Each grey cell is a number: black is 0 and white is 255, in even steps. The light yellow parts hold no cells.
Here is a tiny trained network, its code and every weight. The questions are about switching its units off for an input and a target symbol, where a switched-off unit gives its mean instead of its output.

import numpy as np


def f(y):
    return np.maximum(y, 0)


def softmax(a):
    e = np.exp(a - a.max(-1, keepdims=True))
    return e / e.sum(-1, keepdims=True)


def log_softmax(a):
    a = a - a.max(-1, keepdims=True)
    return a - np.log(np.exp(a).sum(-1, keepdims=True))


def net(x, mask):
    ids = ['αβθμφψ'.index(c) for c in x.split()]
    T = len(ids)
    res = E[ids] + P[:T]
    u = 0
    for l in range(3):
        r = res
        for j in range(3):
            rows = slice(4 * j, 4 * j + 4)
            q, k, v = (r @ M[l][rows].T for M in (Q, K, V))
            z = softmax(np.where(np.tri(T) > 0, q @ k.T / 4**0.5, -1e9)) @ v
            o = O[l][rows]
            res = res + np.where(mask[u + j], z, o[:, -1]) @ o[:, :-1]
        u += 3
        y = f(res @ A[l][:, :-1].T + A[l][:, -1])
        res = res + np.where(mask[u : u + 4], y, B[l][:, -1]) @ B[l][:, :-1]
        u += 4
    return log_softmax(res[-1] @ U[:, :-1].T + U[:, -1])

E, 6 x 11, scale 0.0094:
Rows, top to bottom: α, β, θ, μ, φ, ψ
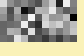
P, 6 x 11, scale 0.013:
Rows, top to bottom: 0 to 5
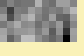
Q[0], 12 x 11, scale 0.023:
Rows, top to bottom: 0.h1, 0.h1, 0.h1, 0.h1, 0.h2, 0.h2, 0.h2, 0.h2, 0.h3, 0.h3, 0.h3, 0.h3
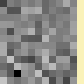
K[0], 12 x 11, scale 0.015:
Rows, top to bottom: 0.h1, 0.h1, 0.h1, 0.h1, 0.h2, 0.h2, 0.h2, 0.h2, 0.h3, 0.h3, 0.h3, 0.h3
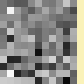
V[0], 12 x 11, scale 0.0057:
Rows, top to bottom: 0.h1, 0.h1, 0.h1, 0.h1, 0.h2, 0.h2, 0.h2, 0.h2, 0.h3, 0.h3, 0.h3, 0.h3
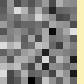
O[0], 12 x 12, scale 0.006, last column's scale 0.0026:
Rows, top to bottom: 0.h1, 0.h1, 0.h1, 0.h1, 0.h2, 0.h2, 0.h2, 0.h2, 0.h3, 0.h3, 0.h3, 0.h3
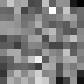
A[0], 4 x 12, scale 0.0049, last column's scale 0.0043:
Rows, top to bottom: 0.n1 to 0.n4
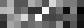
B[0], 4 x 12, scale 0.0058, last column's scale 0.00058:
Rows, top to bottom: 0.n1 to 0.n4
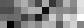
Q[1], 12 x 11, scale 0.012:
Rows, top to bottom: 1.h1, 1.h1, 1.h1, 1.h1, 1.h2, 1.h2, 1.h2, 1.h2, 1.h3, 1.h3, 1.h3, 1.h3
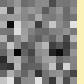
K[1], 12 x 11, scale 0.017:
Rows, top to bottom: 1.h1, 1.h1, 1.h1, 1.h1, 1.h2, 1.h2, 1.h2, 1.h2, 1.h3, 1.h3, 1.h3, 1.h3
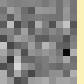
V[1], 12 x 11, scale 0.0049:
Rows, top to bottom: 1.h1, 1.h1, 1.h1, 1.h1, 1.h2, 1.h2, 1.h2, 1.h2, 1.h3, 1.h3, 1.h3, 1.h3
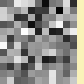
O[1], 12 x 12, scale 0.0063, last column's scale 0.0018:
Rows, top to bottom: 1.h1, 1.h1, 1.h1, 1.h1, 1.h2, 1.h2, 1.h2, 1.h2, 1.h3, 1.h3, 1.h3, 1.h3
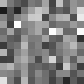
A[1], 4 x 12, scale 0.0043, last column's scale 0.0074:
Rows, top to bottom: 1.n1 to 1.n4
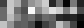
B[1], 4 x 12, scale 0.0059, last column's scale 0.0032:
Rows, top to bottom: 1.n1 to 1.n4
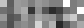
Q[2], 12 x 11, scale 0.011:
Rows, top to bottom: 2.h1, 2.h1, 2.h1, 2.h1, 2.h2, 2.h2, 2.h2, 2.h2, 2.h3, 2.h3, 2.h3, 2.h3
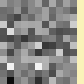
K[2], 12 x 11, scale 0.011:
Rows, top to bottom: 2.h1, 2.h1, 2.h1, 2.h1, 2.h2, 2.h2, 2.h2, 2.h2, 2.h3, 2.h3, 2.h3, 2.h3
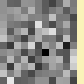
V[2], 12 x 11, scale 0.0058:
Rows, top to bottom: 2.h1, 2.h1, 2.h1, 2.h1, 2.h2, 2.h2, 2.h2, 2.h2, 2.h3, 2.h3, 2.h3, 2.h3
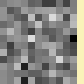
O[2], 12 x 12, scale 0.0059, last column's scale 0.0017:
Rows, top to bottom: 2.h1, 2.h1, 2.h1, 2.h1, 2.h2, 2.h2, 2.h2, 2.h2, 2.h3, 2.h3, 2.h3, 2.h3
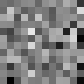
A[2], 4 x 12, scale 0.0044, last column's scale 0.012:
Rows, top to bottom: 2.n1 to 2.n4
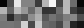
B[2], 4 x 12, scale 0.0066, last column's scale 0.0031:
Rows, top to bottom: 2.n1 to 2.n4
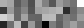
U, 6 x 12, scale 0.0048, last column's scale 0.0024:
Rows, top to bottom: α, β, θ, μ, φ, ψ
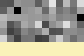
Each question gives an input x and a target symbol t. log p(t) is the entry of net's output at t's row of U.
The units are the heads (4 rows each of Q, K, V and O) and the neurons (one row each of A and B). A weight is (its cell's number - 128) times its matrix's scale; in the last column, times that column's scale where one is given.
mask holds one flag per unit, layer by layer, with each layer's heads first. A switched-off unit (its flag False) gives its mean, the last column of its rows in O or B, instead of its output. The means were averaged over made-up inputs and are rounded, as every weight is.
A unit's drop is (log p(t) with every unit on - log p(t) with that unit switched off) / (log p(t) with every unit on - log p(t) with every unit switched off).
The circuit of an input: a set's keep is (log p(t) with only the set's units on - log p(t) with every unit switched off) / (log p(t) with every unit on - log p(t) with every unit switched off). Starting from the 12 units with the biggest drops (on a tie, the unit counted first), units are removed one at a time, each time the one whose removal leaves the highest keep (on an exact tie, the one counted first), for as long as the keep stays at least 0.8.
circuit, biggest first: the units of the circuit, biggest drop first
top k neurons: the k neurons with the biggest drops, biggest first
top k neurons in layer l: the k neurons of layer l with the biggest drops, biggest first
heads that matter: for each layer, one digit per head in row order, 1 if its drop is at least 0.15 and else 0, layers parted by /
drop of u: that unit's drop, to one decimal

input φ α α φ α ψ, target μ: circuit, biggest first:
1.h1; 0.h3
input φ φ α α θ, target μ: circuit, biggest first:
0.h3; 1.h1
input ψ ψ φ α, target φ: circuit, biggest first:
1.h1; 0.h1; 1.h2
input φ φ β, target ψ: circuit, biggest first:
0.h3
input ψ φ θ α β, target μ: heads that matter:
001 / 001 / 010
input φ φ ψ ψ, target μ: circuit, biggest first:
1.h1; 0.h3; 2.h3
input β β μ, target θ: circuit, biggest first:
0.h3; 2.h3; 0.h2
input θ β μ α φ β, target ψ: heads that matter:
001 / 100 / 000
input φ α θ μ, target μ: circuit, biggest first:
0.h3; 1.h1
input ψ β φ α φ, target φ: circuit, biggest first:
1.h1; 0.h1; 1.h2
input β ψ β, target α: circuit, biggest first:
1.h3; 2.h1; 1.h2
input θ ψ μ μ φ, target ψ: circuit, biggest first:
0.h3; 1.h1
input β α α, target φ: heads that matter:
010 / 010 / 000
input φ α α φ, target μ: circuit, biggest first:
1.h1; 0.h3; 2.h3; 0.h1
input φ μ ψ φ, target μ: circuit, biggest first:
1.h1; 0.h3; 2.h2
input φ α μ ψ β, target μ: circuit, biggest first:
1.h1; 0.h3
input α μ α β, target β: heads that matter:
100 / 110 / 000
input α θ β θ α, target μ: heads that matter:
001 / 000 / 010
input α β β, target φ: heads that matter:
000 / 010 / 000
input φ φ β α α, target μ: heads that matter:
001 / 100 / 000
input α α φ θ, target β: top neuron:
1.n4
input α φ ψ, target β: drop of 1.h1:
0.8
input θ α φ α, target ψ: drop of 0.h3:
0.3
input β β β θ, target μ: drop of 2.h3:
0.1
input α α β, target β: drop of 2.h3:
0.2
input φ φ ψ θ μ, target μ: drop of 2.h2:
0.1
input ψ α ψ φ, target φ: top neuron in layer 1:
1.n2
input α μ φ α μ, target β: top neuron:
0.n2
